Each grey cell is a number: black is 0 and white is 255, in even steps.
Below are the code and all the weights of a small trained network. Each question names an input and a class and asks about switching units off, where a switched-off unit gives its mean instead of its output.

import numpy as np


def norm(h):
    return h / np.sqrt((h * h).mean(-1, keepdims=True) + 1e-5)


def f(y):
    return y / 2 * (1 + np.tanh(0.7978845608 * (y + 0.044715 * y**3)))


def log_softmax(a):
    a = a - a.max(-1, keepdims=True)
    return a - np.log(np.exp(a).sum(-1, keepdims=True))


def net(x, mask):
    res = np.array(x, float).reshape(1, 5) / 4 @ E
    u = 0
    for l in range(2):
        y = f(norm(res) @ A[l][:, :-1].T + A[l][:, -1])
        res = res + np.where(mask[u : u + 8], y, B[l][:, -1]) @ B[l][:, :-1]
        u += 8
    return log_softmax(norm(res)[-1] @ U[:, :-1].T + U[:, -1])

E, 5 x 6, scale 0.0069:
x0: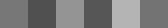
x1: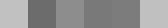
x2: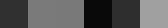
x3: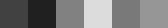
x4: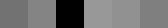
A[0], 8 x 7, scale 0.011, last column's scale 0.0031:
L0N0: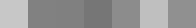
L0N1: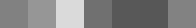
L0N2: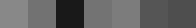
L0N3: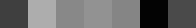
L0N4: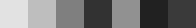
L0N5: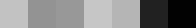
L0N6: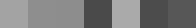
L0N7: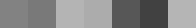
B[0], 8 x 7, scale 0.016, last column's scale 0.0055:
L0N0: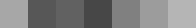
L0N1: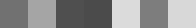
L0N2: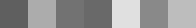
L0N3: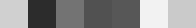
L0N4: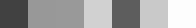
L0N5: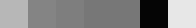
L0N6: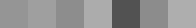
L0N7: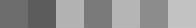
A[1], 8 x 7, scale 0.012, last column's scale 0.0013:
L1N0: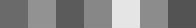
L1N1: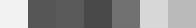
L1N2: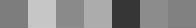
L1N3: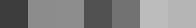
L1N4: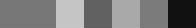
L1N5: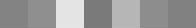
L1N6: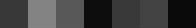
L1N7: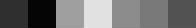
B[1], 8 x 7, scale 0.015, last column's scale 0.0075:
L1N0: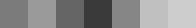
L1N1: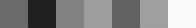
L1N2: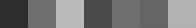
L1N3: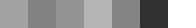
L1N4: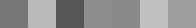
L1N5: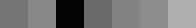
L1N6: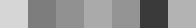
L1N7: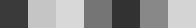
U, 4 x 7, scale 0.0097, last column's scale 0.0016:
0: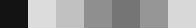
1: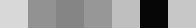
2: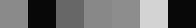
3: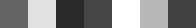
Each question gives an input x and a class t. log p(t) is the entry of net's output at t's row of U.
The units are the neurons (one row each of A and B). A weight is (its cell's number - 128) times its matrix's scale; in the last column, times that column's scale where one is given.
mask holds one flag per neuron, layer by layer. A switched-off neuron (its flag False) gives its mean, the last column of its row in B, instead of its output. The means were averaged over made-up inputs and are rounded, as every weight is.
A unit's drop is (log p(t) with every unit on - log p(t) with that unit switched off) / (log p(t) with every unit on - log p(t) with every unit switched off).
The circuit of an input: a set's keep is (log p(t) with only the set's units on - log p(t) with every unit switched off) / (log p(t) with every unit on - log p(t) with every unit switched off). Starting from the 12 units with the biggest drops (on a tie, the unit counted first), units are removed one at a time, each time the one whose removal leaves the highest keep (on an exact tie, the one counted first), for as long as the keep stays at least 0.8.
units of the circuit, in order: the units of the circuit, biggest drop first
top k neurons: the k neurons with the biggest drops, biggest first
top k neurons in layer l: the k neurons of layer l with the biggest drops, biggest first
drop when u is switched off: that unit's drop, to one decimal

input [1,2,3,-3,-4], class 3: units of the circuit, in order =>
L0N1
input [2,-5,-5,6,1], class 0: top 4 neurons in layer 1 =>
L1N7, L1N3, L1N6, L1N1
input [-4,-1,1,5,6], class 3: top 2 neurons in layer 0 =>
L0N2, L0N4
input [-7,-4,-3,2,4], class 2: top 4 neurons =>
L0N3, L0N4, L0N1, L1N1
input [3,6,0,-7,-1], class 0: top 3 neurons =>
L0N4, L0N3, L1N2
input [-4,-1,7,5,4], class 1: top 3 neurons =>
L0N4, L1N6, L0N7
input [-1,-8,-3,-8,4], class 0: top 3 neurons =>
L0N4, L1N2, L0N0
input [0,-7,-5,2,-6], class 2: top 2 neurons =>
L0N3, L1N3
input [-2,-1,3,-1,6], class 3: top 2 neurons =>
L0N2, L1N0
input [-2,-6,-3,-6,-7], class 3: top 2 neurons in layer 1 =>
L1N5, L1N7
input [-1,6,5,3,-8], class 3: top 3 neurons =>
L0N1, L0N3, L1N4
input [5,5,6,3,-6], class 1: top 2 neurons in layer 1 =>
L1N6, L1N3
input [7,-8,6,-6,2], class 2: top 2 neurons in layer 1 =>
L1N7, L1N1
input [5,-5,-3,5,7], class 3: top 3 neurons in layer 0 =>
L0N2, L0N4, L0N0
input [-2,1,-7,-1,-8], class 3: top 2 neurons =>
L0N1, L0N7
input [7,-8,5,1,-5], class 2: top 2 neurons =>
L0N3, L1N1
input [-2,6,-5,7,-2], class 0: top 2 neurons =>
L1N7, L0N3
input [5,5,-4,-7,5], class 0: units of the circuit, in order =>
L0N4
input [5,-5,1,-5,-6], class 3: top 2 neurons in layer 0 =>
L0N1, L0N7
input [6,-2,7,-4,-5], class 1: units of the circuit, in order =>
L1N6
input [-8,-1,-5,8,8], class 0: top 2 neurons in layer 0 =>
L0N1, L0N0
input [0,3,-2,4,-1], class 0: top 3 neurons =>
L1N7, L0N3, L0N1
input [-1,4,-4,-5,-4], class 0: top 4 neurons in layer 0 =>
L0N4, L0N3, L0N6, L0N2
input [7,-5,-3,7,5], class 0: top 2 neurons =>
L1N7, L0N1
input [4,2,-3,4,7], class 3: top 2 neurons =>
L0N2, L0N4
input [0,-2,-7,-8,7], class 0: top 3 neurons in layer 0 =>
L0N4, L0N1, L0N6
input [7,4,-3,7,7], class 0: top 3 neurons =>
L1N7, L0N1, L0N3
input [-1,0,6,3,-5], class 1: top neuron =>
L1N6
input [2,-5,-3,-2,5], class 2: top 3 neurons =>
L0N3, L1N1, L0N1
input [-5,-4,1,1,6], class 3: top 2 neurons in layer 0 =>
L0N2, L0N0
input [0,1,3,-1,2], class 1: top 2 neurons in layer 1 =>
L1N6, L1N3
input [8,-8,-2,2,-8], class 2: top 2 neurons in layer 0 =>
L0N3, L0N2
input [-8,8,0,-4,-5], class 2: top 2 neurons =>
L0N0, L1N1
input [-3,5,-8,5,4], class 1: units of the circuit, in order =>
L0N5
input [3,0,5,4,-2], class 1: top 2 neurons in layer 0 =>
L0N4, L0N7
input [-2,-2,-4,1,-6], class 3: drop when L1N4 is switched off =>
0.1
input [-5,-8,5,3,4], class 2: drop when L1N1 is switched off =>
0.1
